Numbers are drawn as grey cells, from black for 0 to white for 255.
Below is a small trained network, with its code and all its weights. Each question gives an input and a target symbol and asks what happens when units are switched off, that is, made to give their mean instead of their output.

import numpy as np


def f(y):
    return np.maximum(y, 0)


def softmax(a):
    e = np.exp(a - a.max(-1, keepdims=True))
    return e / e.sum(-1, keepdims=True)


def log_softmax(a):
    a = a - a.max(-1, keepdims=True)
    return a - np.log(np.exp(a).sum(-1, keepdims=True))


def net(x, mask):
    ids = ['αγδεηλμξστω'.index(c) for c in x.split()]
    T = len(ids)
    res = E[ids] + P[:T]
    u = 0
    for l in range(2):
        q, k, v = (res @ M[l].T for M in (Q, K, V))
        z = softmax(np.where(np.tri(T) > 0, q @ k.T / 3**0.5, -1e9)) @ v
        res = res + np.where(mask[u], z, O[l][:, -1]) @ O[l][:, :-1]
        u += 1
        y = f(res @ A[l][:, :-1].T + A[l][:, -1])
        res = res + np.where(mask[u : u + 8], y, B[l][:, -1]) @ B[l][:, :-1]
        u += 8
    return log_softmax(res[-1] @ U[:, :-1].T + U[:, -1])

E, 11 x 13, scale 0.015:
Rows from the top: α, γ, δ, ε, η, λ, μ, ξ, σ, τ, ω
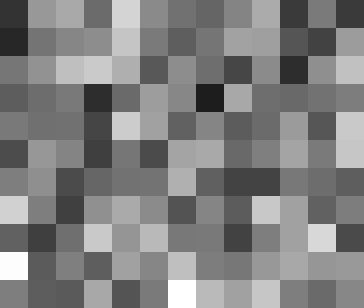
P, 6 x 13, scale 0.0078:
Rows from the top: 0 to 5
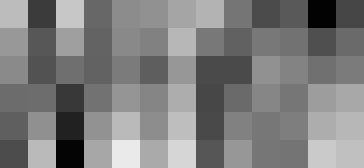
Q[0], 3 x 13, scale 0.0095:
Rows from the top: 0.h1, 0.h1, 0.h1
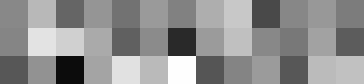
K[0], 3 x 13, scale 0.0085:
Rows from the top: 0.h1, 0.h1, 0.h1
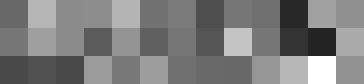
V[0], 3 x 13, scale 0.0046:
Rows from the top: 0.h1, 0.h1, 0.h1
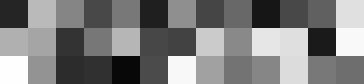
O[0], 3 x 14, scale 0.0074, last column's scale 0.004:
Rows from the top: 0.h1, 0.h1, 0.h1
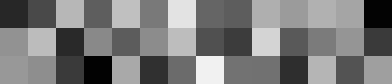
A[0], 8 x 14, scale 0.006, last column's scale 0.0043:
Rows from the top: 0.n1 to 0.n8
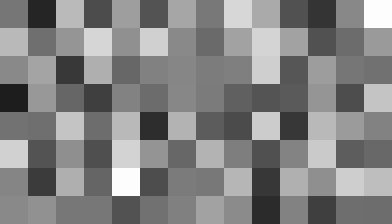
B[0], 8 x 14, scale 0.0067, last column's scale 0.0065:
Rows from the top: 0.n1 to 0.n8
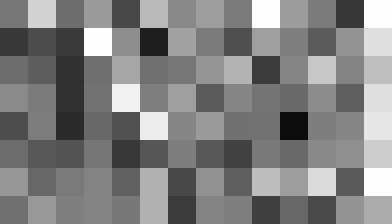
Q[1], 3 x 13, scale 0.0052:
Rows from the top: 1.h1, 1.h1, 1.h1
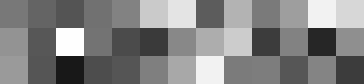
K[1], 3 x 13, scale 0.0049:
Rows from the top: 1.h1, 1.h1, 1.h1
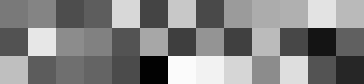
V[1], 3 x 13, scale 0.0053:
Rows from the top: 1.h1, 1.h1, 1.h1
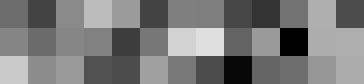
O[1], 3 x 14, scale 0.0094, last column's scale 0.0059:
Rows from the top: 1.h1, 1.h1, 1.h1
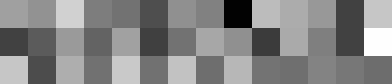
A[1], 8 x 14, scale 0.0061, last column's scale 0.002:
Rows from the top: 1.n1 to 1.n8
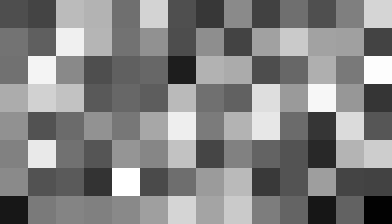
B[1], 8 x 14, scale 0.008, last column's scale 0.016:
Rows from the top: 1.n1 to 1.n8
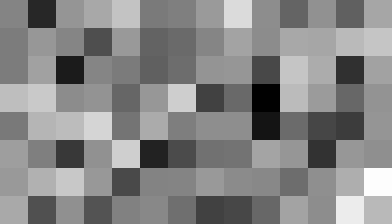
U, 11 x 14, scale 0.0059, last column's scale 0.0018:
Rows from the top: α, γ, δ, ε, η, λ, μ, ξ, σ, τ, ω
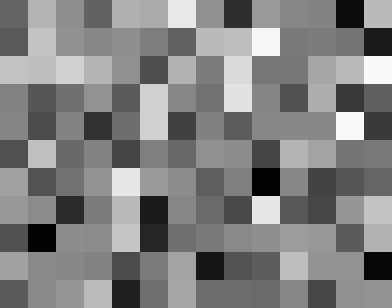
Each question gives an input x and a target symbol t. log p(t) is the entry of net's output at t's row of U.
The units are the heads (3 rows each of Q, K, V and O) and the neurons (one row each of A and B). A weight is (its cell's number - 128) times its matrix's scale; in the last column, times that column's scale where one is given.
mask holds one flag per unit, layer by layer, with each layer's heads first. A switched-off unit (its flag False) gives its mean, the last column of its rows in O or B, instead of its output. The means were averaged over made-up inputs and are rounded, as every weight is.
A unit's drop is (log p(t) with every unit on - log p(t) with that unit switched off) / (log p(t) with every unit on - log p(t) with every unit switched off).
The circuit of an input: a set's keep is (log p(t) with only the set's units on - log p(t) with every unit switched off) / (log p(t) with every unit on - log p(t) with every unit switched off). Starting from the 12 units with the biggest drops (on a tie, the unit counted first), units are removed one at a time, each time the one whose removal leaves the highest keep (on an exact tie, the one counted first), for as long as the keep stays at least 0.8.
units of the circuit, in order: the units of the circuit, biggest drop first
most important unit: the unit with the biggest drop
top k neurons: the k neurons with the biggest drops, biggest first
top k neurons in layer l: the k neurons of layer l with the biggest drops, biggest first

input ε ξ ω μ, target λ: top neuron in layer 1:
(1.n7)
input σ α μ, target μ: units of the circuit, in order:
(0.h1, 1.n7)
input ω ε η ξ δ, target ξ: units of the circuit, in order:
(0.h1, 1.n6)
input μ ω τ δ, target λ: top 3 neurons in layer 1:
(1.n3, 1.n7, 1.n1)
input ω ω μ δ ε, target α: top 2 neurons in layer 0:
(0.n4, 0.n1)
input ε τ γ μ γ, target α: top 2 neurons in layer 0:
(0.n4, 0.n1)
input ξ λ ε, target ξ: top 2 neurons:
(1.n6, 0.n7)
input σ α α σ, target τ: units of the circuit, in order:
(1.h1, 1.n4, 0.n5)
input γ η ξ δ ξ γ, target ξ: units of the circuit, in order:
(0.h1, 1.n6)
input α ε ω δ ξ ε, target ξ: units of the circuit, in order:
(1.n6, 0.h1)
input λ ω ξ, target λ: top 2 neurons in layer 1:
(1.n3, 1.n7)
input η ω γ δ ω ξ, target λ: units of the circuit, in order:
(1.h1, 0.n3, 1.n3)
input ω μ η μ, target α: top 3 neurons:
(0.n4, 0.n8, 0.n1)
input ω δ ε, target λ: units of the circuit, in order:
(0.h1, 1.h1, 1.n3)
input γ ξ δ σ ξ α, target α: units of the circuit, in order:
(1.h1, 0.n1, 0.n4)
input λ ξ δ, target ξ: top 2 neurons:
(0.n5, 1.n6)
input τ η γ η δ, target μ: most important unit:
0.n5
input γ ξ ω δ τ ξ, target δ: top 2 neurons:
(1.n7, 0.n1)
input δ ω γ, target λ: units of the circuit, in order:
(1.h1, 0.h1, 1.n3, 1.n7)
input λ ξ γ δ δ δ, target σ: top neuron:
(0.n5)
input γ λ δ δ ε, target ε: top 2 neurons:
(0.n7, 0.n5)
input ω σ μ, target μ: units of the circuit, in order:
(0.h1, 0.n8, 1.n7)
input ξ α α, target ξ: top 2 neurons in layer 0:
(0.n7, 0.n5)
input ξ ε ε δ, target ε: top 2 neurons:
(0.n5, 0.n7)
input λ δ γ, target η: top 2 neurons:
(1.n8, 0.n5)
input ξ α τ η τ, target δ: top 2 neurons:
(1.n7, 0.n2)
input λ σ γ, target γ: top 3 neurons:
(0.n1, 1.n8, 0.n4)
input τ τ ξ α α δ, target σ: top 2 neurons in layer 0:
(0.n1, 0.n5)
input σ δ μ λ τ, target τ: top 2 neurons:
(0.n5, 1.n4)
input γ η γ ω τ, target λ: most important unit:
0.h1
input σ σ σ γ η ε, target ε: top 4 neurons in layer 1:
(1.n8, 1.n1, 1.n7, 1.n2)
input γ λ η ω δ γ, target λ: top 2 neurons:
(1.n3, 0.n3)
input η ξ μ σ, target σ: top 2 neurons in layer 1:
(1.n7, 1.n1)
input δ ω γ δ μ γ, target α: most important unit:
0.h1
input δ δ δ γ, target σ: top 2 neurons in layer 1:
(1.n1, 1.n7)
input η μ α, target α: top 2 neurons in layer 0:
(0.n4, 0.n1)
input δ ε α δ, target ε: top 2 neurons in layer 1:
(1.n1, 1.n5)
